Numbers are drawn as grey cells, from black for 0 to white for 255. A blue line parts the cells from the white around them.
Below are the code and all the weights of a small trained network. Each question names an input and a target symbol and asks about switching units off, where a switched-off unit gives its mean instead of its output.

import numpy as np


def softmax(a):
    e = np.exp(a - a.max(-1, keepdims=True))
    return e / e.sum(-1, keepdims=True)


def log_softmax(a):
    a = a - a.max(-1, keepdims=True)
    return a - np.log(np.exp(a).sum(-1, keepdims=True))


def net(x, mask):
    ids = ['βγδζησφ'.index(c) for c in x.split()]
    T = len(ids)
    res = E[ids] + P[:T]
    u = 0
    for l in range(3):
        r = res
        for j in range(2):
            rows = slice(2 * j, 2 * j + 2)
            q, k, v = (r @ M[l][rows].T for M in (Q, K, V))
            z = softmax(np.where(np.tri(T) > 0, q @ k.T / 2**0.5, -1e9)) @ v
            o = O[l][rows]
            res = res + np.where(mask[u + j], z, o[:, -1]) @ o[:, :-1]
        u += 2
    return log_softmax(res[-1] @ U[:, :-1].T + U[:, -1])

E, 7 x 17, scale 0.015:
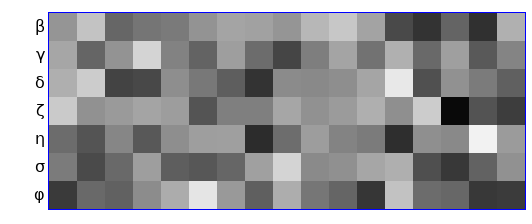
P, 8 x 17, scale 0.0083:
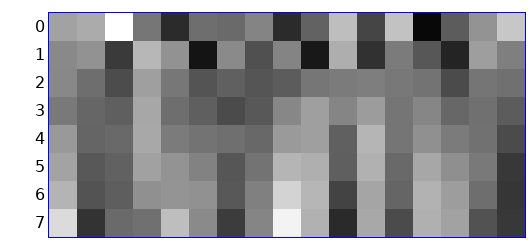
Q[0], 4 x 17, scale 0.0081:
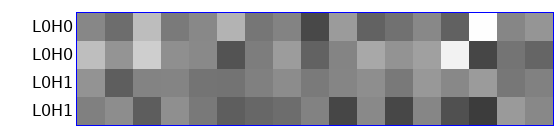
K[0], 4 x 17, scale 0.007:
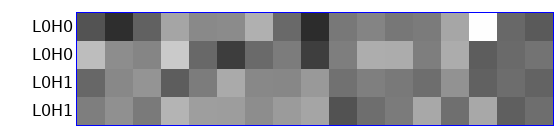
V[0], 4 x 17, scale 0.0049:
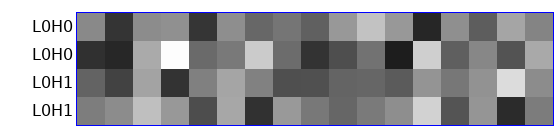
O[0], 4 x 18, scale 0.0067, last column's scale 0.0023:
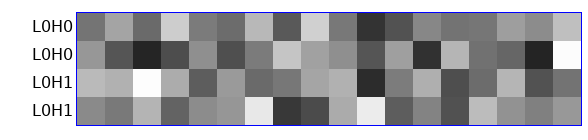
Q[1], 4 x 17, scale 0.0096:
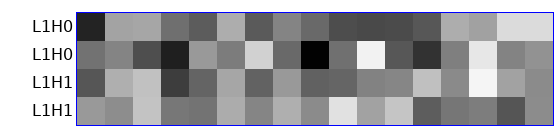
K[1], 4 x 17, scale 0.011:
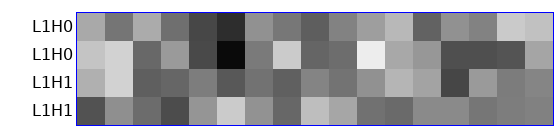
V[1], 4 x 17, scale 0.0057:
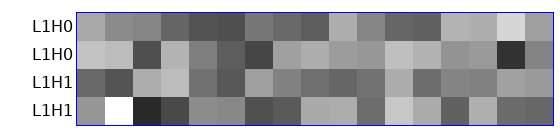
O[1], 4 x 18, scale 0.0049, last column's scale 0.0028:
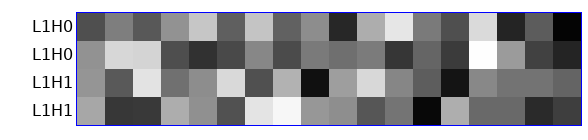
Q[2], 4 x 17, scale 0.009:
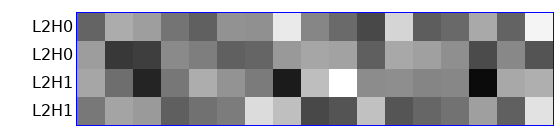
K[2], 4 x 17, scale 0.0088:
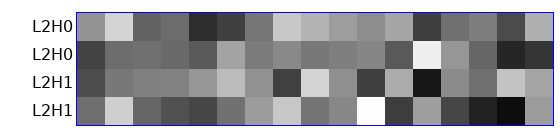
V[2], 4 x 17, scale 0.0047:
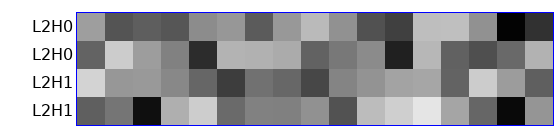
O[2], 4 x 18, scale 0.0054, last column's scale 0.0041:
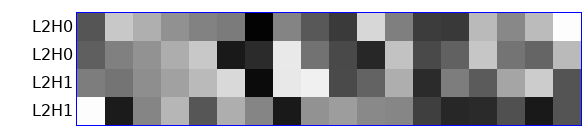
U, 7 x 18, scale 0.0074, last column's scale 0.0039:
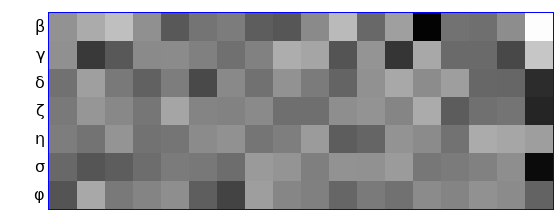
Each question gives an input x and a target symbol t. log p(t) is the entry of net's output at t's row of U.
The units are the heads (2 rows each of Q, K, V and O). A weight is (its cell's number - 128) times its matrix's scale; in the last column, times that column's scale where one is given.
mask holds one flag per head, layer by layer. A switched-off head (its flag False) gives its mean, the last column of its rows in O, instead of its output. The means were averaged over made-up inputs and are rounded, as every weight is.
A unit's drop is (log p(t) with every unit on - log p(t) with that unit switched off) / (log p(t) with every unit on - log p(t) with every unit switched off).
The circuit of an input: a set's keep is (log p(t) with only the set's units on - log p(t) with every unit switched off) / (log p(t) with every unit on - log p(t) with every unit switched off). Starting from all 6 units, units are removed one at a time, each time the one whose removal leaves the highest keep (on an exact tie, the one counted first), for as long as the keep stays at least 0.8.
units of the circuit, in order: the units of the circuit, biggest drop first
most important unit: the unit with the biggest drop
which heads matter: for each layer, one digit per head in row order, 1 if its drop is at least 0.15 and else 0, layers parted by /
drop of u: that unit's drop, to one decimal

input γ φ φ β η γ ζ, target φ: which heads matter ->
10 / 10 / 11
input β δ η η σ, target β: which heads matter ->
11 / 11 / 11
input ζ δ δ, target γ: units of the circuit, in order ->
L1H1, L0H0, L2H1
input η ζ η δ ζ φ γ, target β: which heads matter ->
01 / 10 / 11
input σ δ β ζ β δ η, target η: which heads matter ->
10 / 00 / 11
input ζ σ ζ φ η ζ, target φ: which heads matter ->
00 / 10 / 11
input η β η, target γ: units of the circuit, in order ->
L0H1, L1H0, L2H1
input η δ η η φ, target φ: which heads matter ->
01 / 00 / 10
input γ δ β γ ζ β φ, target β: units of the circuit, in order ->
L2H0, L2H1
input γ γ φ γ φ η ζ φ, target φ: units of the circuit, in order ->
L2H0, L2H1
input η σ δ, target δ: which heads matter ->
01 / 10 / 11
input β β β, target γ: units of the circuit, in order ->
L1H1
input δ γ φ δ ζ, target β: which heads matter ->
10 / 00 / 11
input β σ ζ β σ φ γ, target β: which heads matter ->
01 / 00 / 11
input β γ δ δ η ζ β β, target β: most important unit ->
L1H0
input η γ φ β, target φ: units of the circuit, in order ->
L0H1, L2H1
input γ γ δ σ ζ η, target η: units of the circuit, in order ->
L0H0, L2H0, L2H1
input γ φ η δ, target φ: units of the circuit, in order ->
L2H0, L1H0
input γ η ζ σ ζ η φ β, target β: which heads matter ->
11 / 10 / 11
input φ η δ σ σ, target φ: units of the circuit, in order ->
L2H0, L2H1
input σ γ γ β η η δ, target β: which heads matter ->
11 / 10 / 11
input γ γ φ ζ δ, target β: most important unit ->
L2H0
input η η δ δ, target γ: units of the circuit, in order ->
L1H1, L0H0
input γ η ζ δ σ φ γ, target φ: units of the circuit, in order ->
L2H0, L2H1, L1H0, L0H0
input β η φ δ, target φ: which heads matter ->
00 / 11 / 11
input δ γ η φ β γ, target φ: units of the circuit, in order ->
L2H1, L2H0, L1H0
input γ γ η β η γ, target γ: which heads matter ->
00 / 10 / 00
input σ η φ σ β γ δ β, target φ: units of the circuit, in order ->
L2H1, L1H0
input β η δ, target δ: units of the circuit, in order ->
L2H0, L1H0, L2H1
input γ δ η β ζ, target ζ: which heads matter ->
10 / 10 / 01
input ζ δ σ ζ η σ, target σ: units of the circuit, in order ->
L1H0, L2H1, L2H0
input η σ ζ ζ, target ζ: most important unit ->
L1H0
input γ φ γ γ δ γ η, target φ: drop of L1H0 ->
0.1
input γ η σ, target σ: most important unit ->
L1H0
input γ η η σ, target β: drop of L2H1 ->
0.6
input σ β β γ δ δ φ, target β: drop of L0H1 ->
0.2
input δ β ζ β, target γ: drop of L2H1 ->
0.4
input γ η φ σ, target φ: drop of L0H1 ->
-0.1
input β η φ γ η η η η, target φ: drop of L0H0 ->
0.2
